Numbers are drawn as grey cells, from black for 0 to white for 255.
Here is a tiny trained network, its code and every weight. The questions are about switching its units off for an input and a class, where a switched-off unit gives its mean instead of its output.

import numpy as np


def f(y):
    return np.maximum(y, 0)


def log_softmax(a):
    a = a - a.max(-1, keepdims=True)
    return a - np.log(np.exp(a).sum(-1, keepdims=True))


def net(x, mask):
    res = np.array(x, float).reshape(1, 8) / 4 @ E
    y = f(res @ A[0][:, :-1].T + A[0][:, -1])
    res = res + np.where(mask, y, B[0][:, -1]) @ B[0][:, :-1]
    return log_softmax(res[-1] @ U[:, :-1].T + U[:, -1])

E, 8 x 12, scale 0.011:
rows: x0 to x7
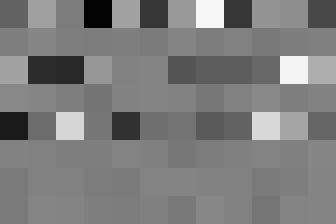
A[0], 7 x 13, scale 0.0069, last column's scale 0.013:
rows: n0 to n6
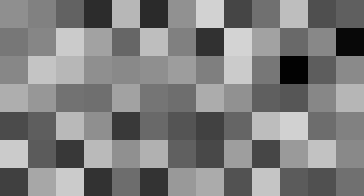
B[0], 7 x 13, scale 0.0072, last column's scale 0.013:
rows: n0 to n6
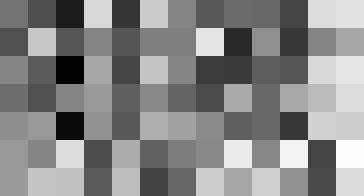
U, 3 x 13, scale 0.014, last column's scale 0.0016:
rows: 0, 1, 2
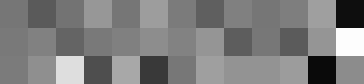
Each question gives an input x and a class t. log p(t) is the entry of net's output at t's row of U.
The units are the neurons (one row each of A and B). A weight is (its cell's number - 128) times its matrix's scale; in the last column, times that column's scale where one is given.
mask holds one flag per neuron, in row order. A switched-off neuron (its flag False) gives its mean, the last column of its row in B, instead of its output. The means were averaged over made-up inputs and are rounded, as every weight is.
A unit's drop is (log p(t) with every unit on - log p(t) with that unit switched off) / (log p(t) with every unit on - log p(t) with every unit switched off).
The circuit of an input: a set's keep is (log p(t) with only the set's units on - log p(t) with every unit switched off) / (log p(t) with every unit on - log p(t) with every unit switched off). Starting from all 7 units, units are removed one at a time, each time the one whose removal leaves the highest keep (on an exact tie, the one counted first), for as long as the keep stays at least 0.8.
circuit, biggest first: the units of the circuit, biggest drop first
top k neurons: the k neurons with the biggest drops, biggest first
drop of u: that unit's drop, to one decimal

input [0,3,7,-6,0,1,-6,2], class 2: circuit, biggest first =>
(n2; n5)
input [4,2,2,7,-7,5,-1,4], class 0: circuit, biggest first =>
(n3; n0)
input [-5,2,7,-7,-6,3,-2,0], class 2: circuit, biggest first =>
(n5)
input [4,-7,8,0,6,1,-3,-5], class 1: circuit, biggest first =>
(n4; n3)
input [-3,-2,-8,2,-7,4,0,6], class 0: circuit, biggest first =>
(n3; n2)
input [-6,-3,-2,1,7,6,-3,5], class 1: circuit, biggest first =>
(n1; n4)
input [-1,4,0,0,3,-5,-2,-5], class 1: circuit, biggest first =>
(n5; n3)
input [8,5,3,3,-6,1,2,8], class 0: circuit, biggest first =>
(n0; n3)
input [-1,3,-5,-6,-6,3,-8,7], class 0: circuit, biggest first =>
(n3; n6)
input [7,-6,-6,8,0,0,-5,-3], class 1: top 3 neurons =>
(n0; n5; n2)
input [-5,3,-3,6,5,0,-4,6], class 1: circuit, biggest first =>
(n1; n3)
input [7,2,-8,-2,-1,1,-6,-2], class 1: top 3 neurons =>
(n2; n0; n5)
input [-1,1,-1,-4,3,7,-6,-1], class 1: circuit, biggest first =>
(n5; n3)
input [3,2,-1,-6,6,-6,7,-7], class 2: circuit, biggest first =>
(n6)
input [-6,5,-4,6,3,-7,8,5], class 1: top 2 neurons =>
(n1; n3)
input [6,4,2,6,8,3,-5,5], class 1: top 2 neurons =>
(n4; n0)
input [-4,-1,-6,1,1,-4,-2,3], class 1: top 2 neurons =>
(n1; n5)
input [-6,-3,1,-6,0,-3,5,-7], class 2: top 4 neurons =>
(n5; n0; n2; n3)
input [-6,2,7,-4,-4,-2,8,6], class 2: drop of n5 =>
0.5
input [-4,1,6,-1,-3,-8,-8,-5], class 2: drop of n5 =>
0.3
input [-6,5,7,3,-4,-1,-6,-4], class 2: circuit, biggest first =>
(n5)
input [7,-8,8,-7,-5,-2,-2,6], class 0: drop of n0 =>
0.2
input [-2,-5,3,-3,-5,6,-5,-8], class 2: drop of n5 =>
0.3
